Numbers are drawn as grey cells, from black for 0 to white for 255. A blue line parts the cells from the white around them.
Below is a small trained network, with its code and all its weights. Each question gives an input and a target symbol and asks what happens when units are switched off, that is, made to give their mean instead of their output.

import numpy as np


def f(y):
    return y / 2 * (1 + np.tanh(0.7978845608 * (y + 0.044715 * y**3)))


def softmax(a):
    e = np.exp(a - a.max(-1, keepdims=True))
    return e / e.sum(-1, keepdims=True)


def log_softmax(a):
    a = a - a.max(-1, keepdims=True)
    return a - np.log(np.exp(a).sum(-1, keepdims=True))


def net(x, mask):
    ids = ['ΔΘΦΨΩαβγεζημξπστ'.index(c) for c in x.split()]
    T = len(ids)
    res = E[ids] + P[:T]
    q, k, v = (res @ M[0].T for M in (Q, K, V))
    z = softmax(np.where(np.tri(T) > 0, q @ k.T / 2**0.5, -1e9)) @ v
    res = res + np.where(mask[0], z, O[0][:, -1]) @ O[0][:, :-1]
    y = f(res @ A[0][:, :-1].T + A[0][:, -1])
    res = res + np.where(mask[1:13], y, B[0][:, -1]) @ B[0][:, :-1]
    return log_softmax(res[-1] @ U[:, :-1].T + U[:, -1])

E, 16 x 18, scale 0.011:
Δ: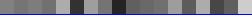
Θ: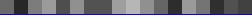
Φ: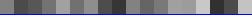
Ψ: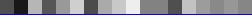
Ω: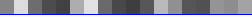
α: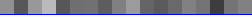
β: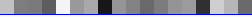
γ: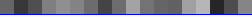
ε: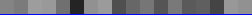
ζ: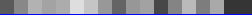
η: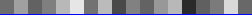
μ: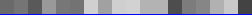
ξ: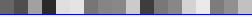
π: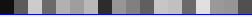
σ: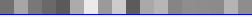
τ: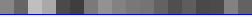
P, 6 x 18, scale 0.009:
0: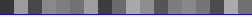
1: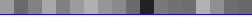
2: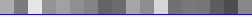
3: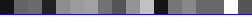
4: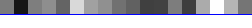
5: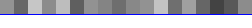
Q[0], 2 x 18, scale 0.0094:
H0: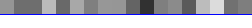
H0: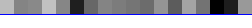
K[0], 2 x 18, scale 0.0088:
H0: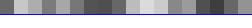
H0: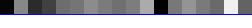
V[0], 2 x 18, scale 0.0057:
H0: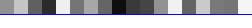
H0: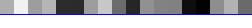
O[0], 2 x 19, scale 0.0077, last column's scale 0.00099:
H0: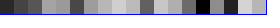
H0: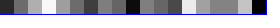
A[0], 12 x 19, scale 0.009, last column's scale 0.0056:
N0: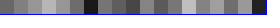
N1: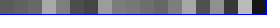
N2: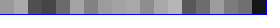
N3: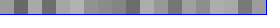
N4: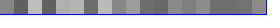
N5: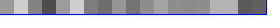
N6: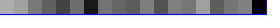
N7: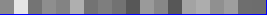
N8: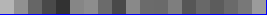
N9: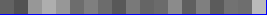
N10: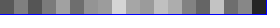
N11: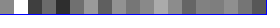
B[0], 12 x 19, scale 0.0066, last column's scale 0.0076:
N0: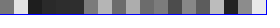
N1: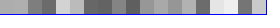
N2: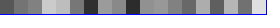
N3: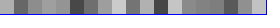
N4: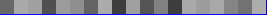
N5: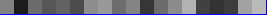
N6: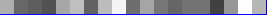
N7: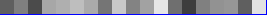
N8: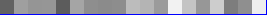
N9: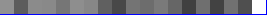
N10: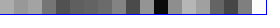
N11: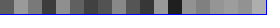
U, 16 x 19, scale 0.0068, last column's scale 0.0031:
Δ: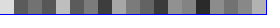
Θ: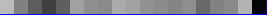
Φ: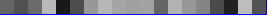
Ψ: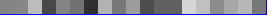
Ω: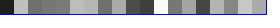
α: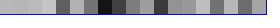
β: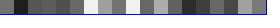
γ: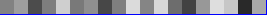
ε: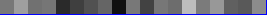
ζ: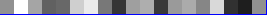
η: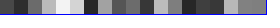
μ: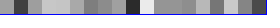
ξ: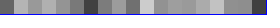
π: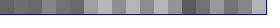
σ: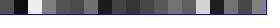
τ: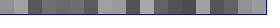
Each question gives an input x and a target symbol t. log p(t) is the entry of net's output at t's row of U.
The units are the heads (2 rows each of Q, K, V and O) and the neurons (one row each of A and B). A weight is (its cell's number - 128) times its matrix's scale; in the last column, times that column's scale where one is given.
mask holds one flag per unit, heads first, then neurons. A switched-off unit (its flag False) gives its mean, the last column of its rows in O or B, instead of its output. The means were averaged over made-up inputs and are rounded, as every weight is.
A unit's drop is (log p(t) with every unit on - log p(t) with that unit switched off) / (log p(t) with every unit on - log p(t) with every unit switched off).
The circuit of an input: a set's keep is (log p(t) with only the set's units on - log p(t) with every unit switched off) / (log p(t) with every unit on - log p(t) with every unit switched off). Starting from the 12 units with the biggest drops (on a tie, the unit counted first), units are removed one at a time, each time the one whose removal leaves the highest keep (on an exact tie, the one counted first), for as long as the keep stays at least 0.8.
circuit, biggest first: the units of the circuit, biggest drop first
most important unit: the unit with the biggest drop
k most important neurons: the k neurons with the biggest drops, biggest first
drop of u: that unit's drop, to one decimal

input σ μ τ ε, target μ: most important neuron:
N6
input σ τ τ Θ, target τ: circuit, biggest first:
H0; N0; N6; N7
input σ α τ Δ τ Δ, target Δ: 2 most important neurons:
N1; N10
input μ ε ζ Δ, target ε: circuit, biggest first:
H0; N0; N6
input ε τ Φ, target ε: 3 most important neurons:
N0; N7; N6
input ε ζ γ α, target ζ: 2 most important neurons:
N8; N2
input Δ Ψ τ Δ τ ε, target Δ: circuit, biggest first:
H0; N1; N10
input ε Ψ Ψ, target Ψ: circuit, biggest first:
N4; N5; N2; H0
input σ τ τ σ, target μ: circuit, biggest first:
H0; N7
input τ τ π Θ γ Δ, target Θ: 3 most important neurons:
N6; N5; N8
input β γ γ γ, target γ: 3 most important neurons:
N2; N10; N8
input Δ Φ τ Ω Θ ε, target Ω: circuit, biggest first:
H0; N1
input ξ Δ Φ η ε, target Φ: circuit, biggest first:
H0; N10; N8
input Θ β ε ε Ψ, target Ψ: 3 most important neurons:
N4; N7; N3
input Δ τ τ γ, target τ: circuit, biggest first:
H0; N0; N6; N7
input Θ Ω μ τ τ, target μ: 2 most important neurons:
N6; N0
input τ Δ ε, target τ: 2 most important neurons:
N0; N6
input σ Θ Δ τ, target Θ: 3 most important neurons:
N6; N5; N8
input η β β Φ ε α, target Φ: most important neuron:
N10
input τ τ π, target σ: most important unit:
N0
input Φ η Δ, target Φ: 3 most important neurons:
N10; N8; N1
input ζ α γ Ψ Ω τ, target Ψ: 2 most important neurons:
N11; N5
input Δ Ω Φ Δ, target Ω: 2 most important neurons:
N1; N0
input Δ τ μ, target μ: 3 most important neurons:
N0; N3; N7
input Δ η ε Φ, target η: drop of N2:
-0.1
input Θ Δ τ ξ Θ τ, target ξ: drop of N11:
0.1
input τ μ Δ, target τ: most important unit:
H0
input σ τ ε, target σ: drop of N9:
0.1
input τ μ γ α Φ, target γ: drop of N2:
0.4
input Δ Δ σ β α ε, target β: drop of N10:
0.2
